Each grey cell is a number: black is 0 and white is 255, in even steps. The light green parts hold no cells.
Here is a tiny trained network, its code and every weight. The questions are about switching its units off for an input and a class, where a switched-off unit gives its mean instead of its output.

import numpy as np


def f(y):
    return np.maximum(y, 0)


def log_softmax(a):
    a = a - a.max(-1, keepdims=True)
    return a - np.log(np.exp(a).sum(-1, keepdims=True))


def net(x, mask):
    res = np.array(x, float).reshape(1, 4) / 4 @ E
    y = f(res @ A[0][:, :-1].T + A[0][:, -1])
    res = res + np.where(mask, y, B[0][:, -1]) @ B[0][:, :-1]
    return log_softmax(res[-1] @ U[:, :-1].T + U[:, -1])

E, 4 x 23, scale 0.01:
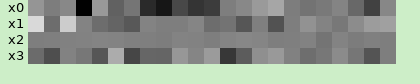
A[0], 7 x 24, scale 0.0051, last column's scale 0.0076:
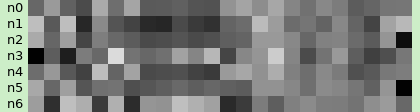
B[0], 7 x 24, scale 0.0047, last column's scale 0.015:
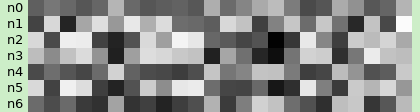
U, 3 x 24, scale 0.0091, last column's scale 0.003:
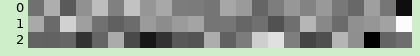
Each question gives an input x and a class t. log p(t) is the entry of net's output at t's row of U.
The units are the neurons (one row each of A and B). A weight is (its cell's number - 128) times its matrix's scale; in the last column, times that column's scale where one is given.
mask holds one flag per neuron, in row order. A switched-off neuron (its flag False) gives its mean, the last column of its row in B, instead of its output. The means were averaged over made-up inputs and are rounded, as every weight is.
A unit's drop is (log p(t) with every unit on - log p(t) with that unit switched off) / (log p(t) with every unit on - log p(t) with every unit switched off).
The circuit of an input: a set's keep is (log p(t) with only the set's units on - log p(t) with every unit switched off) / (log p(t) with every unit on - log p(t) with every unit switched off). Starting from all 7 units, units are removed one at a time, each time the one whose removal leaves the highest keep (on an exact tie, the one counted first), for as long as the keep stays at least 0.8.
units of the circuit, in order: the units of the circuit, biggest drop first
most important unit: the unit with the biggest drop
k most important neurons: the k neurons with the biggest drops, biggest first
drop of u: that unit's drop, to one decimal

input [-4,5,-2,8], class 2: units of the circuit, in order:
n6
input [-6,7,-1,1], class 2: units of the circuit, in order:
n6; n3
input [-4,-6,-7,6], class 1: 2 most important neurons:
n3; n1
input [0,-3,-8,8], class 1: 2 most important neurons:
n3; n1
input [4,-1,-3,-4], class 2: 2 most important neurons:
n3; n4
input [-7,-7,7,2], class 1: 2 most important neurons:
n1; n3
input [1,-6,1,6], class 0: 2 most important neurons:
n3; n2
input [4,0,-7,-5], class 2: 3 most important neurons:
n3; n4; n0
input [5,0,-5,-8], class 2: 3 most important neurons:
n4; n3; n0
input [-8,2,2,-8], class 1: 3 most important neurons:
n1; n4; n0
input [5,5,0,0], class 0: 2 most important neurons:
n1; n3
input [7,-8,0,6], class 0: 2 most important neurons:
n3; n1
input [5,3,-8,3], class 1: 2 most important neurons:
n2; n5
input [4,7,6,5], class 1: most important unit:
n2
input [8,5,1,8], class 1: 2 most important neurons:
n2; n5
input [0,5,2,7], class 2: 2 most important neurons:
n6; n3
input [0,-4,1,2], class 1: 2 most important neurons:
n1; n3
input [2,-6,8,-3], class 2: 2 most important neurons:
n1; n4
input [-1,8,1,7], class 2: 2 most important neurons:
n6; n3
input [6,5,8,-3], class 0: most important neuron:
n1
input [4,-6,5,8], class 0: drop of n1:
0.2
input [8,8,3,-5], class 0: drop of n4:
0.1
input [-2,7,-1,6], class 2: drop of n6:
0.4
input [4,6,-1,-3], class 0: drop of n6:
0.0
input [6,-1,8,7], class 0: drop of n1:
0.8
